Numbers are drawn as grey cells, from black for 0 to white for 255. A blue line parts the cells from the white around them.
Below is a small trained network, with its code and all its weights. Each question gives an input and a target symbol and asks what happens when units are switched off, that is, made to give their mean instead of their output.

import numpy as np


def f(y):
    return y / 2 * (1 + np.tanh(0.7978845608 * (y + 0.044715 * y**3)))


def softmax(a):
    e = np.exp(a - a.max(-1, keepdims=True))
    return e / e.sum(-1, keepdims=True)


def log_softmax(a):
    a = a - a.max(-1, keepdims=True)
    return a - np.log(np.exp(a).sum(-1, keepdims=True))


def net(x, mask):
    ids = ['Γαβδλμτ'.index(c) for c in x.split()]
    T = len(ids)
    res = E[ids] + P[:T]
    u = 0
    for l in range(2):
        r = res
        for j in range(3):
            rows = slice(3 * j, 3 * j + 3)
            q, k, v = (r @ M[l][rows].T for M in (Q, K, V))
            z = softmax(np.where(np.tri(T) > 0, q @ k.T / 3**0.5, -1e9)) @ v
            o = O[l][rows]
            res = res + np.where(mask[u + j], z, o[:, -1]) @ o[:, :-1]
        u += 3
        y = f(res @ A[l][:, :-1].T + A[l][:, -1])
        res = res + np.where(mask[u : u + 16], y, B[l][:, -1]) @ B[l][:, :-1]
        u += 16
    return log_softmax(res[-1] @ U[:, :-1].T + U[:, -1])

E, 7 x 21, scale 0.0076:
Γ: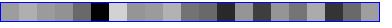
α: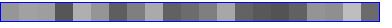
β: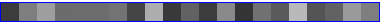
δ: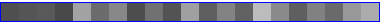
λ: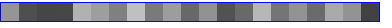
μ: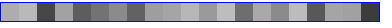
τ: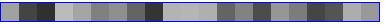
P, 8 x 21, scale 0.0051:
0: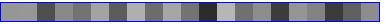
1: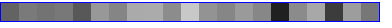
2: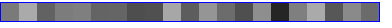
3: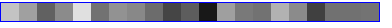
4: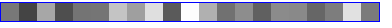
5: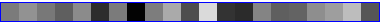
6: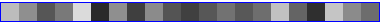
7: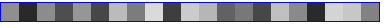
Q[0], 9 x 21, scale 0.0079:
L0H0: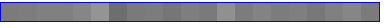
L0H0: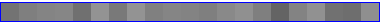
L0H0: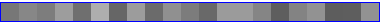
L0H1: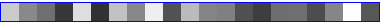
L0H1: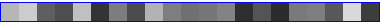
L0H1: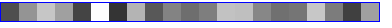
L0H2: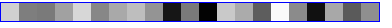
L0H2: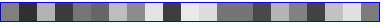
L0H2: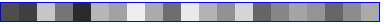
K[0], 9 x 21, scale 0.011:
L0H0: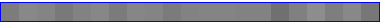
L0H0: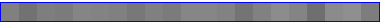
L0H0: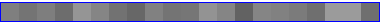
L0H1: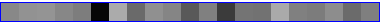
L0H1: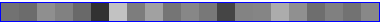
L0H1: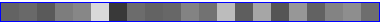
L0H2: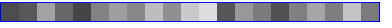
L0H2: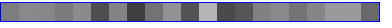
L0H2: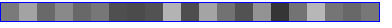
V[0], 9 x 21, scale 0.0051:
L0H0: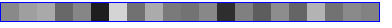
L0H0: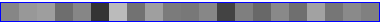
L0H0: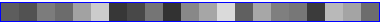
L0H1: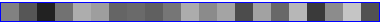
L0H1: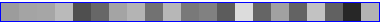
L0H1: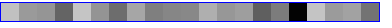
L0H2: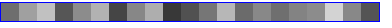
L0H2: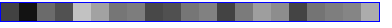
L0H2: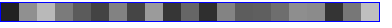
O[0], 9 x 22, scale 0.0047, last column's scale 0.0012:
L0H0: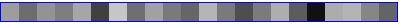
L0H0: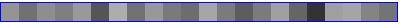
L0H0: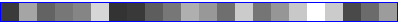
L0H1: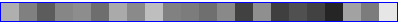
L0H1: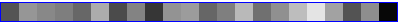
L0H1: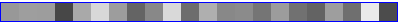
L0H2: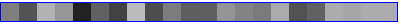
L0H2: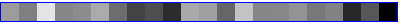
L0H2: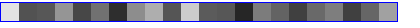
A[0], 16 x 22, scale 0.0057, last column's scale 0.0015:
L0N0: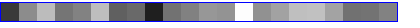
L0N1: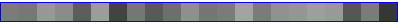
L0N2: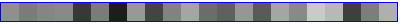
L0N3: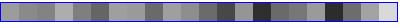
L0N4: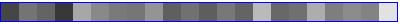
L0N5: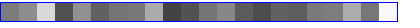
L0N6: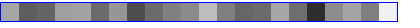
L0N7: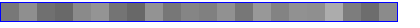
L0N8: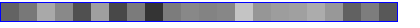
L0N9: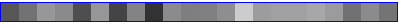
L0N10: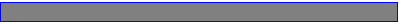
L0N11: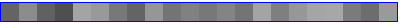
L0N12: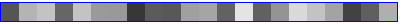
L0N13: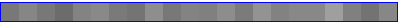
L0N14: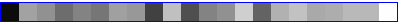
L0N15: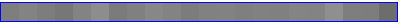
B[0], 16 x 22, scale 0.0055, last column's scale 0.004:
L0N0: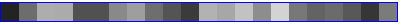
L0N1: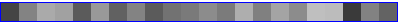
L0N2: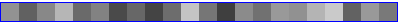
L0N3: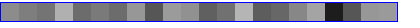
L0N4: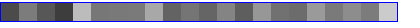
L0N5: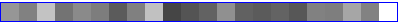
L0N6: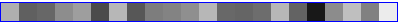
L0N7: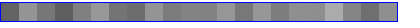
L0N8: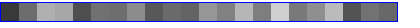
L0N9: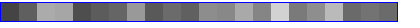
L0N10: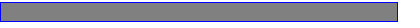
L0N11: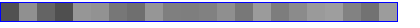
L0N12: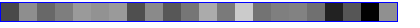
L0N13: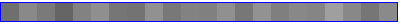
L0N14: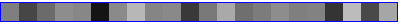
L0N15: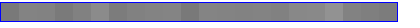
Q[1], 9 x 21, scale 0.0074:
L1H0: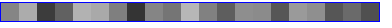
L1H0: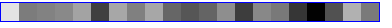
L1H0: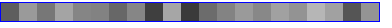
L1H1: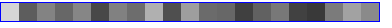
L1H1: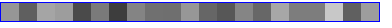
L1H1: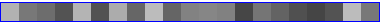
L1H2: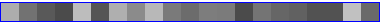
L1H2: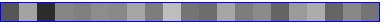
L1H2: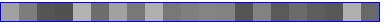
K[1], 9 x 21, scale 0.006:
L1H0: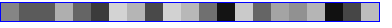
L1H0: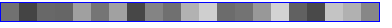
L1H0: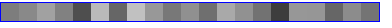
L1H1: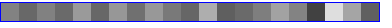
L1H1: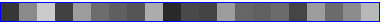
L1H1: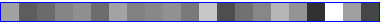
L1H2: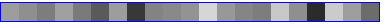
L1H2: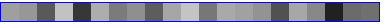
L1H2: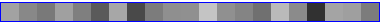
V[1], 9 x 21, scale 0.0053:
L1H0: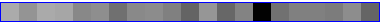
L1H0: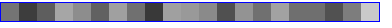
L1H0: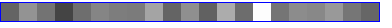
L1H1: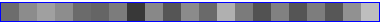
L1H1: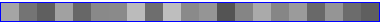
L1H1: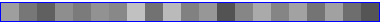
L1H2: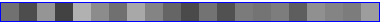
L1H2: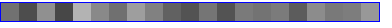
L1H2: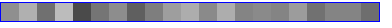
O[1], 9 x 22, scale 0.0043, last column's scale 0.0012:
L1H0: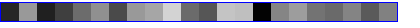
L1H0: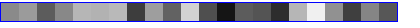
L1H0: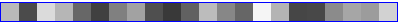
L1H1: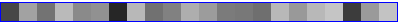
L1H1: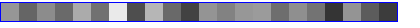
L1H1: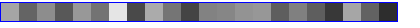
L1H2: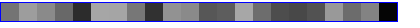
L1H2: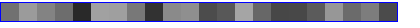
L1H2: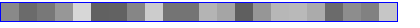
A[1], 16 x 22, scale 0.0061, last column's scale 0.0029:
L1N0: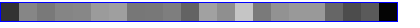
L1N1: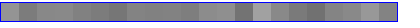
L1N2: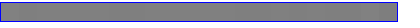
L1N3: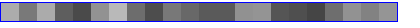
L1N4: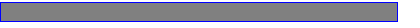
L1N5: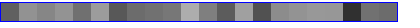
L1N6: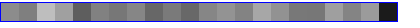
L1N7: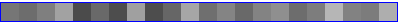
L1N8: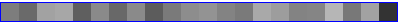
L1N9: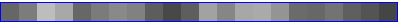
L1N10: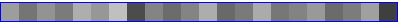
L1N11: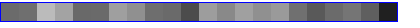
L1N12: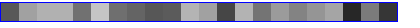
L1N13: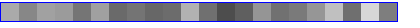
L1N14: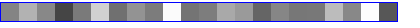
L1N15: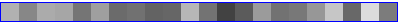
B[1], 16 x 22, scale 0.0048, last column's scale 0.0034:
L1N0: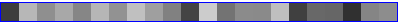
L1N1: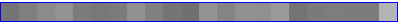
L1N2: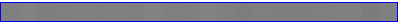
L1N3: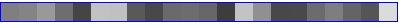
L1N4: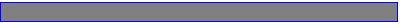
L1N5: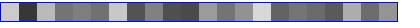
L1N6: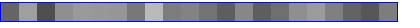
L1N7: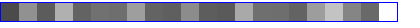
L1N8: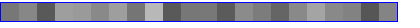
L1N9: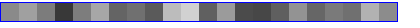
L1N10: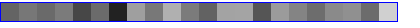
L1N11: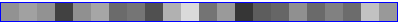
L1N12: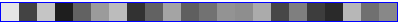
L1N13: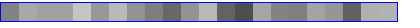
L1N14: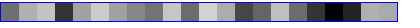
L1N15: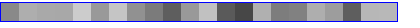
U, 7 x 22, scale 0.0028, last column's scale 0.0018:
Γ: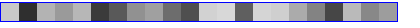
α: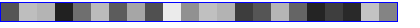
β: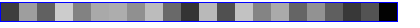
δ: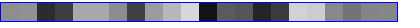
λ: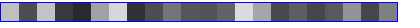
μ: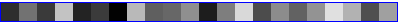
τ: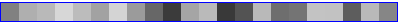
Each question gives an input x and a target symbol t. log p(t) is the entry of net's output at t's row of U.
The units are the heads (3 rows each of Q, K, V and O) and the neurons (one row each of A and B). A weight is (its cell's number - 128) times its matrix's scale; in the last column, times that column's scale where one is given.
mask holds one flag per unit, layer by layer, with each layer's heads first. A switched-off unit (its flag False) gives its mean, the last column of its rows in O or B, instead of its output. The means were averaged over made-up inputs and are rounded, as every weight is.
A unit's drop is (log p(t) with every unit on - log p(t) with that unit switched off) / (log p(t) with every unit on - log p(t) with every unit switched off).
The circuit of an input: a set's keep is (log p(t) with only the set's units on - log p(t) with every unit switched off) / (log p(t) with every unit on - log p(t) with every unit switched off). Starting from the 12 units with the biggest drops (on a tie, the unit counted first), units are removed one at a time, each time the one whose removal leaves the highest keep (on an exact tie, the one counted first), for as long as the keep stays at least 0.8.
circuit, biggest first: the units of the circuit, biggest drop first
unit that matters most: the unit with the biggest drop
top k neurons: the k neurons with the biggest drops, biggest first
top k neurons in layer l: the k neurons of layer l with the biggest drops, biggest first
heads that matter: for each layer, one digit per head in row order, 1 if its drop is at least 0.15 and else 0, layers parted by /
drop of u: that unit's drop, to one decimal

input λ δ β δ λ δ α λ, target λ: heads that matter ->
000 / 011
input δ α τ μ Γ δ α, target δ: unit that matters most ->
L0H1
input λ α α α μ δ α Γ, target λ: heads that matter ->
011 / 001
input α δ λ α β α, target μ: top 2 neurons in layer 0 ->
[L0N6, L0N5]
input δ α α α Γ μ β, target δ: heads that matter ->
011 / 100
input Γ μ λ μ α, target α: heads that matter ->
111 / 000
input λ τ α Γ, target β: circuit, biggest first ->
[L0H2, L0H1, L0N12, L1N0]
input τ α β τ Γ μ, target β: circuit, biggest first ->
[L0H1, L0H2, L0N12, L1N0]
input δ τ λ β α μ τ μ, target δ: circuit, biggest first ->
[L1H0, L0N6]
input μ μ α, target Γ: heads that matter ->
000 / 101
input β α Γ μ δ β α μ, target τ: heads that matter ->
111 / 010
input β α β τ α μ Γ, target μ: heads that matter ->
011 / 110
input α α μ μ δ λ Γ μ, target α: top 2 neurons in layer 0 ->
[L0N12, L0N0]
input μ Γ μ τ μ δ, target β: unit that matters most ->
L0H1
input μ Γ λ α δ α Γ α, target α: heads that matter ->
100 / 111
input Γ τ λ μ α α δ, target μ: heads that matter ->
111 / 000
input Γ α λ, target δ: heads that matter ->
111 / 100
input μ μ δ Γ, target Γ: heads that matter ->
111 / 101
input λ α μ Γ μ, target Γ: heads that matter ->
101 / 001
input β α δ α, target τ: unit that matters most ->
L1H1
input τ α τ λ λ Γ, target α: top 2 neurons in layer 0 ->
[L0N14, L0N0]
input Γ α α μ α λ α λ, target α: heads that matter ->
011 / 000
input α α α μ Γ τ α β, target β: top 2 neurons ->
[L0N12, L1N0]
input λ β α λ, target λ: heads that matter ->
010 / 011
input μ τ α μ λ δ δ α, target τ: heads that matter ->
010 / 110
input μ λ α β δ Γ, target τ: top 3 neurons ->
[L1N15, L1N13, L0N2]
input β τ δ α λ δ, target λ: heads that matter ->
010 / 011
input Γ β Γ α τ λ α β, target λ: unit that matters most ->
L0H0
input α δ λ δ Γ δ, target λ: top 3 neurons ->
[L1N12, L0N12, L1N5]
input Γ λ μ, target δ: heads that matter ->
111 / 100
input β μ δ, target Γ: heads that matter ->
010 / 101
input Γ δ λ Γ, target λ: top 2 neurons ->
[L1N3, L0N3]
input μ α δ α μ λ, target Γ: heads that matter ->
000 / 001
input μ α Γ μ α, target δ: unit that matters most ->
L0H2
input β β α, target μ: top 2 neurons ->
[L1N7, L0N5]
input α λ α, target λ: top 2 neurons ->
[L1N3, L0N5]
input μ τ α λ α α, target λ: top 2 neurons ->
[L0N5, L1N3]
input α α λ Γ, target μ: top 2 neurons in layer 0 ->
[L0N14, L0N2]
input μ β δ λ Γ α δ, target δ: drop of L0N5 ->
0.1
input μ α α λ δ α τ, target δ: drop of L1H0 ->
1.3
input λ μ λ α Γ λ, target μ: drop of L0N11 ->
0.0
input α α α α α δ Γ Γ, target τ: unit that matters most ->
L0H0
